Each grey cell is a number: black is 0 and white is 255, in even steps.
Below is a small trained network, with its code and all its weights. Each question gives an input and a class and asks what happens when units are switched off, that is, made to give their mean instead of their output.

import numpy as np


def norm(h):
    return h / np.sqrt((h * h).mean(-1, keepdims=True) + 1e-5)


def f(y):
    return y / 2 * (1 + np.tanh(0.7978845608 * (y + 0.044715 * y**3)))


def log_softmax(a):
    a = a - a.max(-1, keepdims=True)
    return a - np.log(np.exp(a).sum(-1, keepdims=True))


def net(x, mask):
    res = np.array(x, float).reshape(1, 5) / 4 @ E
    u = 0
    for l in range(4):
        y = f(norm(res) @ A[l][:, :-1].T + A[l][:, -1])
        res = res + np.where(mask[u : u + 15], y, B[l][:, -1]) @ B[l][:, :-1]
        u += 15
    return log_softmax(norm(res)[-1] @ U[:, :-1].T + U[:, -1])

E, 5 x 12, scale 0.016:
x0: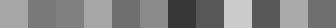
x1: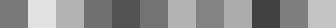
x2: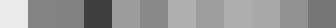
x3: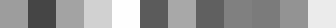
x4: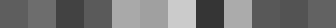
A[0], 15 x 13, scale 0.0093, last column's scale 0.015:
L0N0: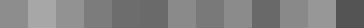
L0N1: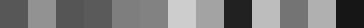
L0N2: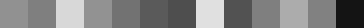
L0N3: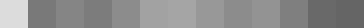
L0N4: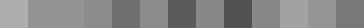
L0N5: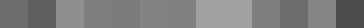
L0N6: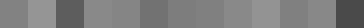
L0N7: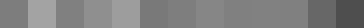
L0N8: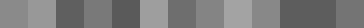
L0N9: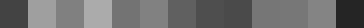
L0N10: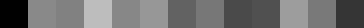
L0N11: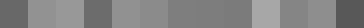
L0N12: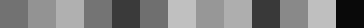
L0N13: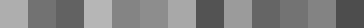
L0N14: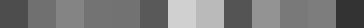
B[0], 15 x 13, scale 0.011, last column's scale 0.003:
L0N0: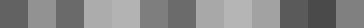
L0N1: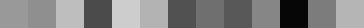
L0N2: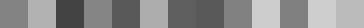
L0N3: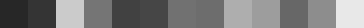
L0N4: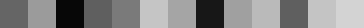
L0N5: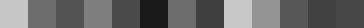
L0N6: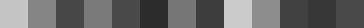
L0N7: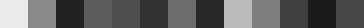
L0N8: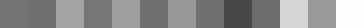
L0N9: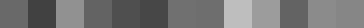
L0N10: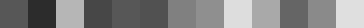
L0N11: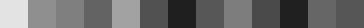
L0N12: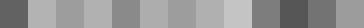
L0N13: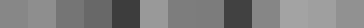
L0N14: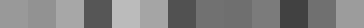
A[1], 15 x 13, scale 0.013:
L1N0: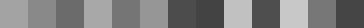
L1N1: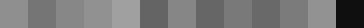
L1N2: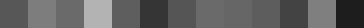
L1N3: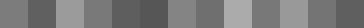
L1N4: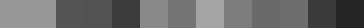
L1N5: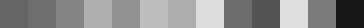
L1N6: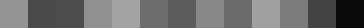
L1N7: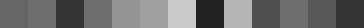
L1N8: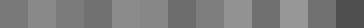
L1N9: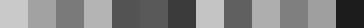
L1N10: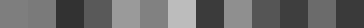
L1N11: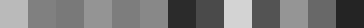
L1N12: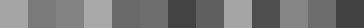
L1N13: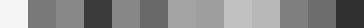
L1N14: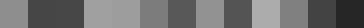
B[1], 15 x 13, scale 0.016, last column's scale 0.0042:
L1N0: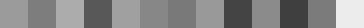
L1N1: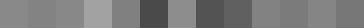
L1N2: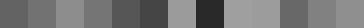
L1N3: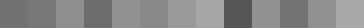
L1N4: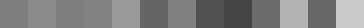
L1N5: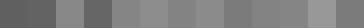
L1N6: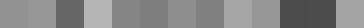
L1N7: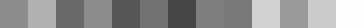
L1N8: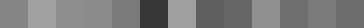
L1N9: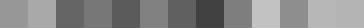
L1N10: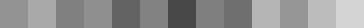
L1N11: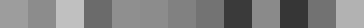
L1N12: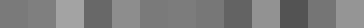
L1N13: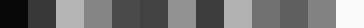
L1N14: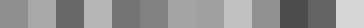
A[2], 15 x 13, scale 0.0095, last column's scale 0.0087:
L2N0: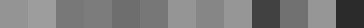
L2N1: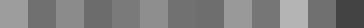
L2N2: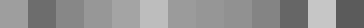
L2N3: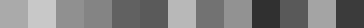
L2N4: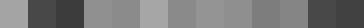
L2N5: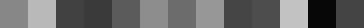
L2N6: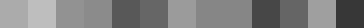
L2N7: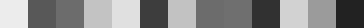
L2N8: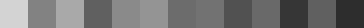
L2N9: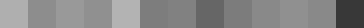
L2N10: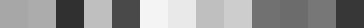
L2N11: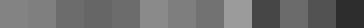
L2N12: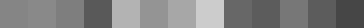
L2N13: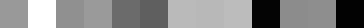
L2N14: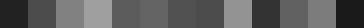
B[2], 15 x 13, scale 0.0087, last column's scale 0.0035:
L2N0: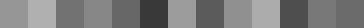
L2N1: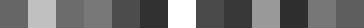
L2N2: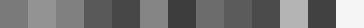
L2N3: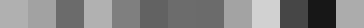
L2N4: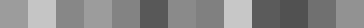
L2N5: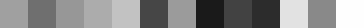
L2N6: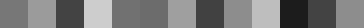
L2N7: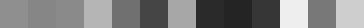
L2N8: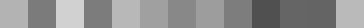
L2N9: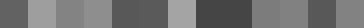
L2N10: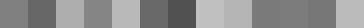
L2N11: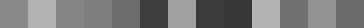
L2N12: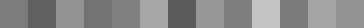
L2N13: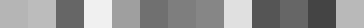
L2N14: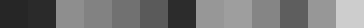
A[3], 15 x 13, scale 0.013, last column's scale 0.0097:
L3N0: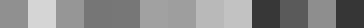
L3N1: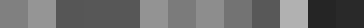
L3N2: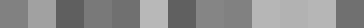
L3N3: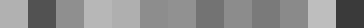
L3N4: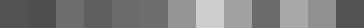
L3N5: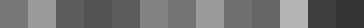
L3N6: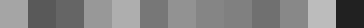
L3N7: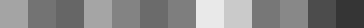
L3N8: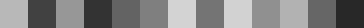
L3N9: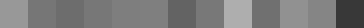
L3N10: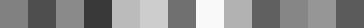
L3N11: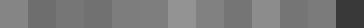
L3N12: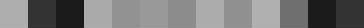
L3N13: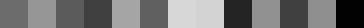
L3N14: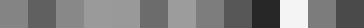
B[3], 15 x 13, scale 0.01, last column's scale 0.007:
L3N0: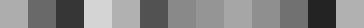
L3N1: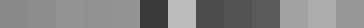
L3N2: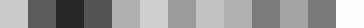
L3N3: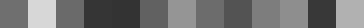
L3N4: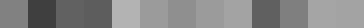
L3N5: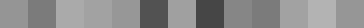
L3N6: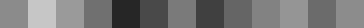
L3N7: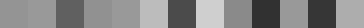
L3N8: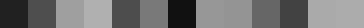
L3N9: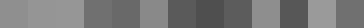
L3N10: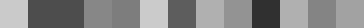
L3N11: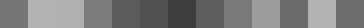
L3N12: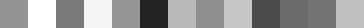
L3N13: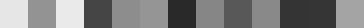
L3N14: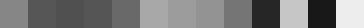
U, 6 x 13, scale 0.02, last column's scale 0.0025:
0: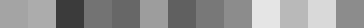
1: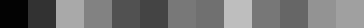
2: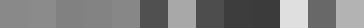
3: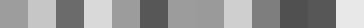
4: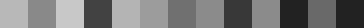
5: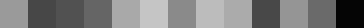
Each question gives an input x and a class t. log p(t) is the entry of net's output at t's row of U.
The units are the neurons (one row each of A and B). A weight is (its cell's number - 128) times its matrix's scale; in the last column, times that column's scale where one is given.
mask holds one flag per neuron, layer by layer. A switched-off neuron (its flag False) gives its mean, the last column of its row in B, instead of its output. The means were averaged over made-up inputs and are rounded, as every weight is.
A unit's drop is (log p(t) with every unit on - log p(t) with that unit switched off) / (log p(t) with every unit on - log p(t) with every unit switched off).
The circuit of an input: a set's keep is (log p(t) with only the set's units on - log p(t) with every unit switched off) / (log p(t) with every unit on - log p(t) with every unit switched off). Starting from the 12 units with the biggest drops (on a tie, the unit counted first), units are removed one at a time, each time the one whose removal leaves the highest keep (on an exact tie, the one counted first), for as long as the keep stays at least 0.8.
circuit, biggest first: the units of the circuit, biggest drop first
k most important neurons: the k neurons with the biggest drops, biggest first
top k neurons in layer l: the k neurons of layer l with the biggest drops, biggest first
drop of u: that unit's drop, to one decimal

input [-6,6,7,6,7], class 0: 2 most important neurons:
L1N10, L1N7
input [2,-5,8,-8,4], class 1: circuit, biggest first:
L1N13
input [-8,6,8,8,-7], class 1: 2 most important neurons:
L1N13, L0N8
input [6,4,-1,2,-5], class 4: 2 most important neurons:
L1N0, L1N11
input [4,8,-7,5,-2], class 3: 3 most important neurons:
L1N13, L2N13, L0N12
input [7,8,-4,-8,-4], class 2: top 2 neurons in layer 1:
L1N4, L1N14
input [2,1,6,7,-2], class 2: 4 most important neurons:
L2N7, L0N10, L3N14, L3N3
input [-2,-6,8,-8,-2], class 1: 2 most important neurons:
L1N13, L0N3
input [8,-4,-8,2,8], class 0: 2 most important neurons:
L1N7, L1N13
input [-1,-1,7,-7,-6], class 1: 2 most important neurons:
L1N13, L0N3
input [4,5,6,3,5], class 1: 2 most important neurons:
L1N13, L0N4
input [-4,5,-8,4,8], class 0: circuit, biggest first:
L1N7, L1N10
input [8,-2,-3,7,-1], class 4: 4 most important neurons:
L1N0, L1N11, L1N12, L0N8
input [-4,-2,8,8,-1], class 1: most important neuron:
L1N13
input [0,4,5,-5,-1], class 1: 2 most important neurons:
L1N13, L3N8
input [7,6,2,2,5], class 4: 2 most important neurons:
L1N0, L1N11
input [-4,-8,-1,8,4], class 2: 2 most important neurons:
L2N7, L3N14
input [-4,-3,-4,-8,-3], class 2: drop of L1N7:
0.0
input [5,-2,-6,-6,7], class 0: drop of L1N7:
1.4
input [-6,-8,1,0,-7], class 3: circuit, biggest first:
L1N14
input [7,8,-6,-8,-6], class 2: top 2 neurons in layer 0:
L0N3, L0N8
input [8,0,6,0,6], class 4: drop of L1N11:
0.2
